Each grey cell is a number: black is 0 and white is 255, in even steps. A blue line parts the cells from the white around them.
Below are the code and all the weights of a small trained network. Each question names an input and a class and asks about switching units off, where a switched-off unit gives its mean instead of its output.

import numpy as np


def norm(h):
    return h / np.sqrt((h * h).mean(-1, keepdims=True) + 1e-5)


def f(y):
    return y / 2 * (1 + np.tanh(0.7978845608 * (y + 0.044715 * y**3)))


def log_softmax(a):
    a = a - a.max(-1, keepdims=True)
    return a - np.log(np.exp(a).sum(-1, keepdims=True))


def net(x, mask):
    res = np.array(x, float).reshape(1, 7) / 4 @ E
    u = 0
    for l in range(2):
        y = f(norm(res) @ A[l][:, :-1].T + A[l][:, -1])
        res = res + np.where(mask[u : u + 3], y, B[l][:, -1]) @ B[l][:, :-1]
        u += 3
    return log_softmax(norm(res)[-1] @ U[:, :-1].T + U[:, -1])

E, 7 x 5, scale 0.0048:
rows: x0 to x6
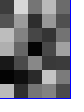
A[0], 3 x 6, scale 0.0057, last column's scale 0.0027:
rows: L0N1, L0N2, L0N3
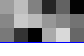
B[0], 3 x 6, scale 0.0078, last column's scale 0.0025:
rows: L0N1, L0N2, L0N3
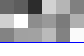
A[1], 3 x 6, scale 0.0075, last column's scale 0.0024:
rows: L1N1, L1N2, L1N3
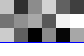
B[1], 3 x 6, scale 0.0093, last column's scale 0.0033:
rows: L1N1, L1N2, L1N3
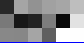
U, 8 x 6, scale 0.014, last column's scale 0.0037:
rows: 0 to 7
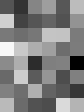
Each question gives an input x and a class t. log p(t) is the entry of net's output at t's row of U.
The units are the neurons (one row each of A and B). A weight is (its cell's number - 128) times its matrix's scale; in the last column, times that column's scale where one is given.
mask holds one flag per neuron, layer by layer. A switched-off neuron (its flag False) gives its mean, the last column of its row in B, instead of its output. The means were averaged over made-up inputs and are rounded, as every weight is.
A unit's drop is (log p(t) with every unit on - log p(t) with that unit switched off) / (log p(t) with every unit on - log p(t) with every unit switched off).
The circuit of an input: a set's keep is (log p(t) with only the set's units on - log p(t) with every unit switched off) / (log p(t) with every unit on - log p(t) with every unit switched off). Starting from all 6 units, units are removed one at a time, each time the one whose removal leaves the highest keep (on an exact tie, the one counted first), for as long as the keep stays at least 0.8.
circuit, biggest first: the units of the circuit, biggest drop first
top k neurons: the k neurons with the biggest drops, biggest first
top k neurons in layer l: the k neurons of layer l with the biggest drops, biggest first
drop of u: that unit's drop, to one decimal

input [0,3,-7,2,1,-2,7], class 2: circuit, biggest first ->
(L1N1)
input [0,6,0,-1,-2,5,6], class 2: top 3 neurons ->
(L1N3; L0N3; L1N2)
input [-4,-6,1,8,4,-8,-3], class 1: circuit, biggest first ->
(L1N2; L1N3)
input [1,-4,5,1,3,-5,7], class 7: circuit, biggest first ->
(L1N3; L0N1)
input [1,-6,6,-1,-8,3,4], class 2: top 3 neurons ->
(L1N1; L0N2; L0N3)
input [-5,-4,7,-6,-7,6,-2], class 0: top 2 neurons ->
(L1N2; L1N3)
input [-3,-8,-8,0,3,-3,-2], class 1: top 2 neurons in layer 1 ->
(L1N2; L1N1)
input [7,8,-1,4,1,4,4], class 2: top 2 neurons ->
(L1N3; L1N2)
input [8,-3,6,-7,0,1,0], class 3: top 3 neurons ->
(L0N2; L1N1; L1N2)
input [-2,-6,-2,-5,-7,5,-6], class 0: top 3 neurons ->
(L1N2; L1N3; L0N3)
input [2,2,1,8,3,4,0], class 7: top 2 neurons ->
(L1N3; L1N1)
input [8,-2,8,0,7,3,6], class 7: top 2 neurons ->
(L1N3; L1N2)
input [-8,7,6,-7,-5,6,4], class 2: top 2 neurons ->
(L1N1; L0N3)
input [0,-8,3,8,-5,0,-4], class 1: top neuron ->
(L1N2)
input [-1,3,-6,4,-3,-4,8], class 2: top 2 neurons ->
(L1N1; L0N2)
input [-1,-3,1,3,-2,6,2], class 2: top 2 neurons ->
(L0N3; L1N2)
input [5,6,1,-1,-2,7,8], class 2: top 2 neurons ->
(L1N3; L1N2)
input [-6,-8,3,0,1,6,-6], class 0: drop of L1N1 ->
-0.1
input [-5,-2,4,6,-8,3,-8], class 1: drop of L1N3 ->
0.2
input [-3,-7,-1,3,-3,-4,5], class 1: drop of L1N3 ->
0.3
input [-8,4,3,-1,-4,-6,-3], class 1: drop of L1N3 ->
0.1
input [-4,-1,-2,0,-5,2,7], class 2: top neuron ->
(L1N1)
